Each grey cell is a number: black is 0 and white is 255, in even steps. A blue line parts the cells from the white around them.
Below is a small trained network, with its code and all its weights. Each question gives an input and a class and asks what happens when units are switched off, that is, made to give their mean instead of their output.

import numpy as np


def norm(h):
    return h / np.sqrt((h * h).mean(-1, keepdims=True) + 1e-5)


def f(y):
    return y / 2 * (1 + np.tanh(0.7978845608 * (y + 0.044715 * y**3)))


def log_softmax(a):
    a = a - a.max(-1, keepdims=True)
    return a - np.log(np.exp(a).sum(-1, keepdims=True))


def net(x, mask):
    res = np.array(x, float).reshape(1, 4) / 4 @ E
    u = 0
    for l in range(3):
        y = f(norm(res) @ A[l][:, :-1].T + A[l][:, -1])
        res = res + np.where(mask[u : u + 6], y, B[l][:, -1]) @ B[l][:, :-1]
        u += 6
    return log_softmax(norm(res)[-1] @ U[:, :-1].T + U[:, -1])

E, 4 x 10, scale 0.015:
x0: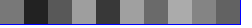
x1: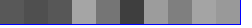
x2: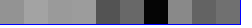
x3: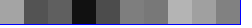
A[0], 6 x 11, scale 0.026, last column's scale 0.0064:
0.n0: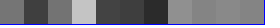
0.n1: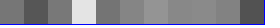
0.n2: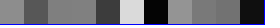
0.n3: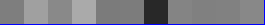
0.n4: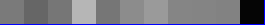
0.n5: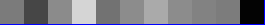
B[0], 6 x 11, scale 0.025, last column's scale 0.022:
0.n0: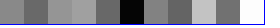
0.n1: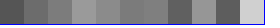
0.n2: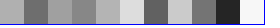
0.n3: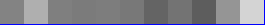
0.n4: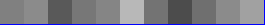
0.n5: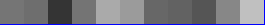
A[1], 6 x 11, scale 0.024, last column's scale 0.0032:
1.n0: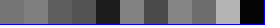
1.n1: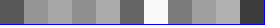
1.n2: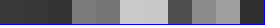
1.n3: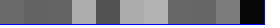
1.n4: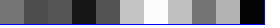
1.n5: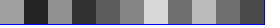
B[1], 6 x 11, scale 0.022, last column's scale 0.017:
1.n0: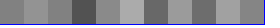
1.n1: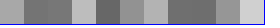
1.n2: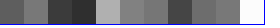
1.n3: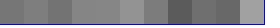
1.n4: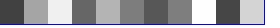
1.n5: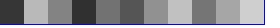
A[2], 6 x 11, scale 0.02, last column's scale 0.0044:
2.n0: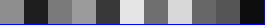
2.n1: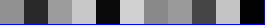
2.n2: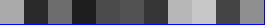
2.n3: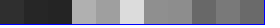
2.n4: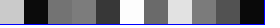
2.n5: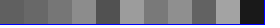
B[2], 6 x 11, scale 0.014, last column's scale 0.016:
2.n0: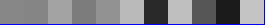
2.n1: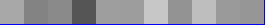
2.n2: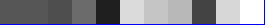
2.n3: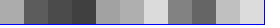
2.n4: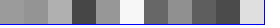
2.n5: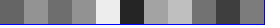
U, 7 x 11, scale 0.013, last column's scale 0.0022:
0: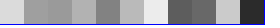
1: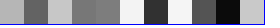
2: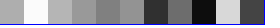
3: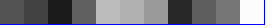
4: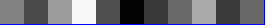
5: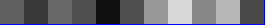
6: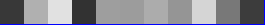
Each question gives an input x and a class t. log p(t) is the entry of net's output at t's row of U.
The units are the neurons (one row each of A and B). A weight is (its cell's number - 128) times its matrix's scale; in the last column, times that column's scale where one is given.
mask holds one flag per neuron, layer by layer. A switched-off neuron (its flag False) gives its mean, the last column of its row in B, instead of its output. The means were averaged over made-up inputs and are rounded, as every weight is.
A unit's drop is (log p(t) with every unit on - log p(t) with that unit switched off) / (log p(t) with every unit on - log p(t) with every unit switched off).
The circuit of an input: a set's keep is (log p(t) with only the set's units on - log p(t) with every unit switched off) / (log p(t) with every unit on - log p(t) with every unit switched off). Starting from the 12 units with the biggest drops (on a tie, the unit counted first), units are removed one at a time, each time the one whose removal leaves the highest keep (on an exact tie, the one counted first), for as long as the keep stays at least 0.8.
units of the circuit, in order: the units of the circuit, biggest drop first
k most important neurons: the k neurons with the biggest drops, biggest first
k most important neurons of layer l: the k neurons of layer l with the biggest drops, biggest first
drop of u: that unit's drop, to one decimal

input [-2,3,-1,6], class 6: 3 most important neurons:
[0.n0; 0.n2; 1.n4]
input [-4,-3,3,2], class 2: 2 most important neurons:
[0.n2; 0.n3]
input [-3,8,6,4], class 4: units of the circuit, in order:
[0.n0]
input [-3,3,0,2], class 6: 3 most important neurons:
[0.n2; 0.n1; 0.n3]
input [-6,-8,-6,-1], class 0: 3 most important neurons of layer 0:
[0.n2; 0.n5; 0.n4]
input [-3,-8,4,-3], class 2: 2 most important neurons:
[0.n3; 0.n2]
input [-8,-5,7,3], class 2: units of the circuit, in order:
[0.n2; 0.n3]
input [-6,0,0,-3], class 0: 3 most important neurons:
[0.n2; 0.n5; 0.n0]
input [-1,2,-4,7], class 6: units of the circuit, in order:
[0.n0; 1.n4; 0.n2]
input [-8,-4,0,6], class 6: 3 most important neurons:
[0.n2; 0.n3; 0.n0]
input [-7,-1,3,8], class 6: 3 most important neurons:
[0.n2; 0.n0; 0.n3]
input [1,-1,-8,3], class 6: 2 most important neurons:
[0.n0; 1.n4]
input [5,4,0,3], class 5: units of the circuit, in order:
[0.n0; 2.n2]
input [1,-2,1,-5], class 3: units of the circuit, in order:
[0.n2]
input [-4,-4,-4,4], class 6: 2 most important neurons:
[0.n2; 0.n0]
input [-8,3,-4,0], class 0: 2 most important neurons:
[0.n2; 1.n1]
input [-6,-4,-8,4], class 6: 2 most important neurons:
[0.n0; 1.n4]
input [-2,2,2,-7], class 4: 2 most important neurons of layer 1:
[1.n2; 1.n5]
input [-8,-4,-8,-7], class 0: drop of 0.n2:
0.9
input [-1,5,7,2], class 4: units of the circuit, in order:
[0.n0]
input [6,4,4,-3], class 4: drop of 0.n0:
1.3
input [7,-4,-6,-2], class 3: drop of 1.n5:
0.0
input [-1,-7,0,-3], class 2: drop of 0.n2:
0.9
